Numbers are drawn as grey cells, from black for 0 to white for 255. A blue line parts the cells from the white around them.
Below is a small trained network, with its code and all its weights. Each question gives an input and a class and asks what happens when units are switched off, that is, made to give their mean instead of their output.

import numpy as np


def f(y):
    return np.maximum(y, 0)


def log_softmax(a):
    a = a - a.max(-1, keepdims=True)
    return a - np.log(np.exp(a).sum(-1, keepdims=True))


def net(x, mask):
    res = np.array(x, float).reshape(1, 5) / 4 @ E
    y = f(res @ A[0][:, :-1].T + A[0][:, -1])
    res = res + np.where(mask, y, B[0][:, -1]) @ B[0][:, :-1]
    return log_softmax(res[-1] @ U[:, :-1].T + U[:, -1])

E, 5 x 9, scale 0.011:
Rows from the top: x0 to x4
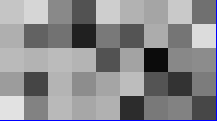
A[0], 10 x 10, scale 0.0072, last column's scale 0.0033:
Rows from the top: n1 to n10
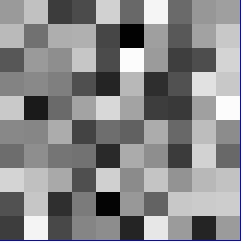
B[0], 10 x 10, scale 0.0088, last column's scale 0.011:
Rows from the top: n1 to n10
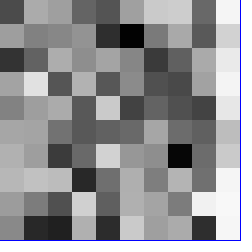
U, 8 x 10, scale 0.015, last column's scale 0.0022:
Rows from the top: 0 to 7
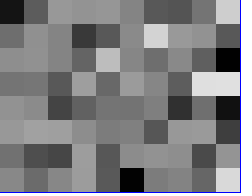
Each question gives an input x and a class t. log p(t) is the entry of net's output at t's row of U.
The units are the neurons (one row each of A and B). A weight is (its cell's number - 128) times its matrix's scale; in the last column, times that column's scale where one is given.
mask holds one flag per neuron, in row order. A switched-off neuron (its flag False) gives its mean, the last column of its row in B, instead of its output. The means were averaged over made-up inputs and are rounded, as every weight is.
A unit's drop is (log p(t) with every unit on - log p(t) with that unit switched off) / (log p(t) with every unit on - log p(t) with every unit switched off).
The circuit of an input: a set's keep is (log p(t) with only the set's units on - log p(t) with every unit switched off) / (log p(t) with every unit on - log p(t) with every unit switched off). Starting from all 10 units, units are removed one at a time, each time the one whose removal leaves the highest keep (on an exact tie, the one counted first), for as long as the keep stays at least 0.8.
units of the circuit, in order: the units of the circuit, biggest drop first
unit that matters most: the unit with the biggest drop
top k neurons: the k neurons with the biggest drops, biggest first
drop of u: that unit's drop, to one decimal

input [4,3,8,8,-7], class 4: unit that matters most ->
n5
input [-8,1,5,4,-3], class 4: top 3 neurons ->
n7, n5, n4
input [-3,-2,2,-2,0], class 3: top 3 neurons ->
n5, n10, n8
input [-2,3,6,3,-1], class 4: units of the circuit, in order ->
n5, n7
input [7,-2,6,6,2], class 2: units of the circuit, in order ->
n5, n9
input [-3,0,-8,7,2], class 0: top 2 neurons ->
n8, n4
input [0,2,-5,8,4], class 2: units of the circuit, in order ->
n5, n4
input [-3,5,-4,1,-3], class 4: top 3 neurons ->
n7, n8, n6
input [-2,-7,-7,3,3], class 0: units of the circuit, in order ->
n3, n2
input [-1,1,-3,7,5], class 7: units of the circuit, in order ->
n2, n7
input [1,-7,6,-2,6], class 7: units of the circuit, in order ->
n8, n9
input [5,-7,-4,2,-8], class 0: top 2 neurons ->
n3, n4
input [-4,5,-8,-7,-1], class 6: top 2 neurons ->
n10, n8
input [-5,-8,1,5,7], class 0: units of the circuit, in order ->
n3
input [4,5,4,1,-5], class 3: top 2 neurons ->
n9, n4
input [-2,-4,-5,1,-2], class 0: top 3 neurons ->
n3, n9, n2
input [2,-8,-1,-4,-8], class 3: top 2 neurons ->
n9, n3
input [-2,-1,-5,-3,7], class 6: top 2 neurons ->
n10, n5
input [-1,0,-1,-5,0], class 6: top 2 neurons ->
n10, n8
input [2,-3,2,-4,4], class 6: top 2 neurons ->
n10, n5
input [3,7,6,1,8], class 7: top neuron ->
n2
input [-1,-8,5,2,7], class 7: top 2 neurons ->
n2, n7
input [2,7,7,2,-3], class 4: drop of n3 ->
0.2
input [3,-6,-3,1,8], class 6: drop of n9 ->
-0.1
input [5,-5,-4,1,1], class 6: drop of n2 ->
-0.1
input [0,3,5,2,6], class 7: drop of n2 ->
0.3
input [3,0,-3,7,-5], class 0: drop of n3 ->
0.2
